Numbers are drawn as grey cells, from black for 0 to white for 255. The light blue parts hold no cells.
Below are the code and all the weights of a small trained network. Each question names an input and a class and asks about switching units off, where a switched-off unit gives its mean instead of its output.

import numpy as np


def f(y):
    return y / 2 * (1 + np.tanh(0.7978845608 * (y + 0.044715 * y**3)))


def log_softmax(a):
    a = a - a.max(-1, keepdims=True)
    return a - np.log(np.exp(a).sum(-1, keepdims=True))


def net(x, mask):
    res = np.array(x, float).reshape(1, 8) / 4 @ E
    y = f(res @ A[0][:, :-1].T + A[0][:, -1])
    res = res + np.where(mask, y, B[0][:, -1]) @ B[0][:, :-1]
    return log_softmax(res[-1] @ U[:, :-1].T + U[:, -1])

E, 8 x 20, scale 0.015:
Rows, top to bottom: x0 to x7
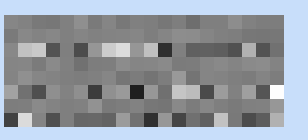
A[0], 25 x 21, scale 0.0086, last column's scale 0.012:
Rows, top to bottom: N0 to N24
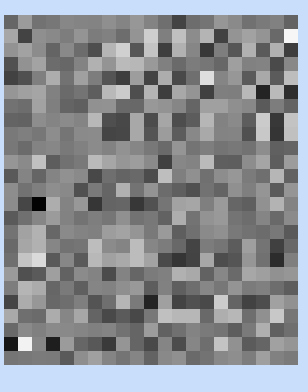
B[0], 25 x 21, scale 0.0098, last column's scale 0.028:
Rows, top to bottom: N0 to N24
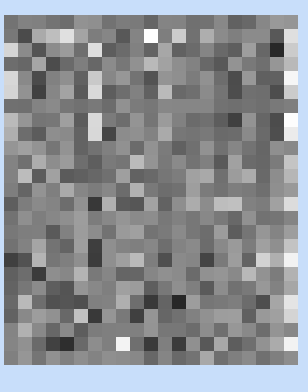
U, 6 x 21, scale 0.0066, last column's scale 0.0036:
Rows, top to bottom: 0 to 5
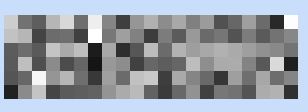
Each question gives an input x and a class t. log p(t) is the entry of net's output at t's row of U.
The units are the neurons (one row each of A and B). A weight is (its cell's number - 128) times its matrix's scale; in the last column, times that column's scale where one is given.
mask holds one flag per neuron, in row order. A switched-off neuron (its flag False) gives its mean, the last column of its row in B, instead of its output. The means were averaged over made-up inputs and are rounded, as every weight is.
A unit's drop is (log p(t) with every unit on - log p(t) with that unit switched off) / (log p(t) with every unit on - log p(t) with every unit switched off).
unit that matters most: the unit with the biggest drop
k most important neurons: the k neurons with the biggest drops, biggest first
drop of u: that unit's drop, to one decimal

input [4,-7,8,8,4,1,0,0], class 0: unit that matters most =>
N2
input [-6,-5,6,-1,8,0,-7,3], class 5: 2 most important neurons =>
(N17, N4)
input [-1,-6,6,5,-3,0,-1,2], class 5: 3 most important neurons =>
(N17, N4, N7)
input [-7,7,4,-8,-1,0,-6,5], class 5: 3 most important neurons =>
(N4, N7, N8)
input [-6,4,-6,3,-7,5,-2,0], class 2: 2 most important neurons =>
(N23, N20)
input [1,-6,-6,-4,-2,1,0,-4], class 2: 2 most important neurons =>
(N13, N21)
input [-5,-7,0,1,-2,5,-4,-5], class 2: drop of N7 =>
0.3
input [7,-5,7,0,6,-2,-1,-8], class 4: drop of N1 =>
0.0
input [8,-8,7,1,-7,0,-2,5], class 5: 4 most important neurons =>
(N17, N4, N7, N8)
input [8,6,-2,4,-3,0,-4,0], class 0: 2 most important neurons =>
(N23, N20)
